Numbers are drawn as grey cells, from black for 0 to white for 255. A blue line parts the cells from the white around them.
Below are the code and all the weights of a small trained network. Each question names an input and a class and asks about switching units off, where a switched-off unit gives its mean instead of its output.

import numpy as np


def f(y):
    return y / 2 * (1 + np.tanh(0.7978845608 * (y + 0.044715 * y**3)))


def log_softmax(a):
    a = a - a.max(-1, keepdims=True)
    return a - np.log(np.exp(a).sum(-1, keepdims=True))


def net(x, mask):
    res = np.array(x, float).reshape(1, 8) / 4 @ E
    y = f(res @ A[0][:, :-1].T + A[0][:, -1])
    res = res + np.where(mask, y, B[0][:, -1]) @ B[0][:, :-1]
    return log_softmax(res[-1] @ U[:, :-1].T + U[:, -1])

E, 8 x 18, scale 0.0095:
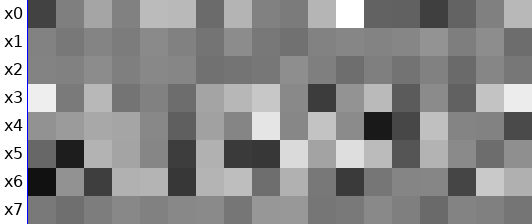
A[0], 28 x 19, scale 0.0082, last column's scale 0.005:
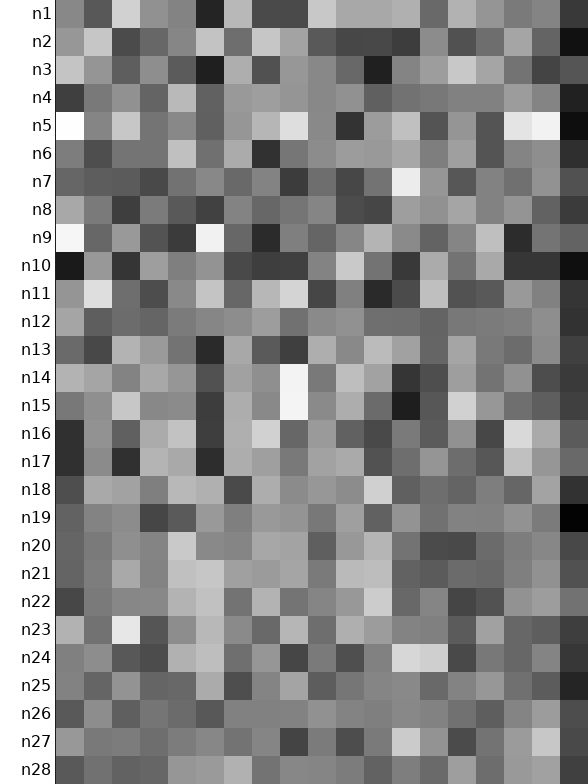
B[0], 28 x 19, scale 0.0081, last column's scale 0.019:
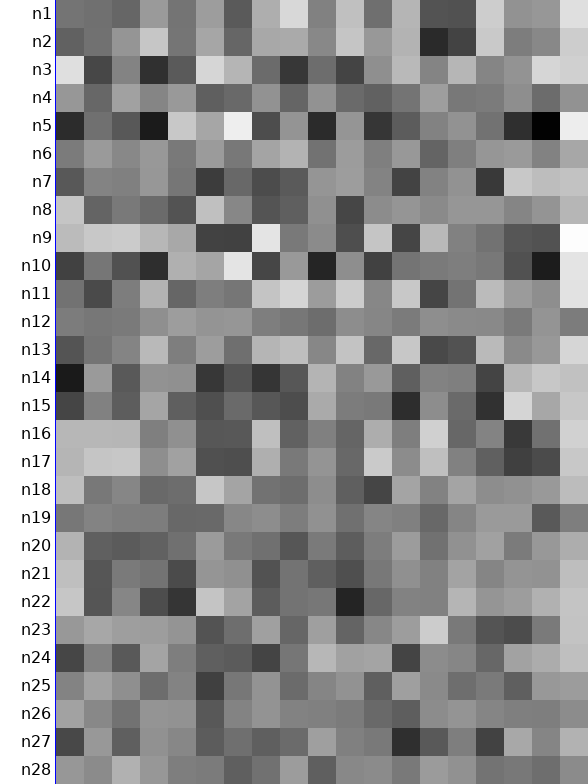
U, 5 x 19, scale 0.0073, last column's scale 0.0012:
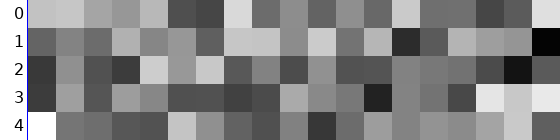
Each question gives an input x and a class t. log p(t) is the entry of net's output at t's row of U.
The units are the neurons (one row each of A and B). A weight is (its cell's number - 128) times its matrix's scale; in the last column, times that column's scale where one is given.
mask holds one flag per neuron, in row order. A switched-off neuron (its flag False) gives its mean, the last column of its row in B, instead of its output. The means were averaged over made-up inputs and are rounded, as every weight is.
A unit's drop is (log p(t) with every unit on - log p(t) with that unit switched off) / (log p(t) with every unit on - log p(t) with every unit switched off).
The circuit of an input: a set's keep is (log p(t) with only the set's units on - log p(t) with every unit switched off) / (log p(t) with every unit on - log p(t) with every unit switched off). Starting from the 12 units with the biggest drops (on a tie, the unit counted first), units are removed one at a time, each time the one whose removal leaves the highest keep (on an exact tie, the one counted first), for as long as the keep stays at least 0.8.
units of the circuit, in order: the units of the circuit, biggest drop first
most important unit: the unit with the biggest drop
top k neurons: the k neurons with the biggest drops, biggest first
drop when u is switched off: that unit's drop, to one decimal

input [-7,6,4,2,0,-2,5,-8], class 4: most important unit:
n3
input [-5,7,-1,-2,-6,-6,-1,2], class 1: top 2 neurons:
n11, n2
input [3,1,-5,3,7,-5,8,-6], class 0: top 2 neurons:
n16, n17
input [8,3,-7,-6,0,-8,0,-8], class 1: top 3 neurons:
n11, n2, n3
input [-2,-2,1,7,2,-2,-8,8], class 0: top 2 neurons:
n9, n10
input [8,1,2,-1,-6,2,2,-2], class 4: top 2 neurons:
n22, n18
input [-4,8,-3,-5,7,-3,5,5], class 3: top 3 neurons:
n15, n14, n5
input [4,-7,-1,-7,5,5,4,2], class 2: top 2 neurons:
n10, n11
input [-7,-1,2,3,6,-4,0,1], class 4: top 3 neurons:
n3, n8, n7
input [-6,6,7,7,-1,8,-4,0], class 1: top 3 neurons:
n1, n13, n10
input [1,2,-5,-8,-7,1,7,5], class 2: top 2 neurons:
n10, n9
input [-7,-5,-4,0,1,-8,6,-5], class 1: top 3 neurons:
n11, n2, n9
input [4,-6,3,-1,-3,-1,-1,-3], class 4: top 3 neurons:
n14, n15, n22
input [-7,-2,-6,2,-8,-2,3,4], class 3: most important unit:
n7
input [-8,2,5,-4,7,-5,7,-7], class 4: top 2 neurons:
n3, n9
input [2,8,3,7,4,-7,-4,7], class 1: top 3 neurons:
n11, n2, n10
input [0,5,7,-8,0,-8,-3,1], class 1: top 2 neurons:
n11, n2
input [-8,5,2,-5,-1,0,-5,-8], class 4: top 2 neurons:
n3, n5
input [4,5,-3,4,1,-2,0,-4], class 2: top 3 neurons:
n5, n3, n8
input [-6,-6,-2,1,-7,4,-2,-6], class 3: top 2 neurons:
n7, n27
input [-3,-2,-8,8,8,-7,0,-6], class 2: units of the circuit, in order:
n5
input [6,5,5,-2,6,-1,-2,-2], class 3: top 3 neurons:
n14, n15, n3
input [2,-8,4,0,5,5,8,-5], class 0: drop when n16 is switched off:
0.1
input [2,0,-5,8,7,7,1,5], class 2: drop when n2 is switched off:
0.2
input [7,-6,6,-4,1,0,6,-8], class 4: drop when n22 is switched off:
1.0
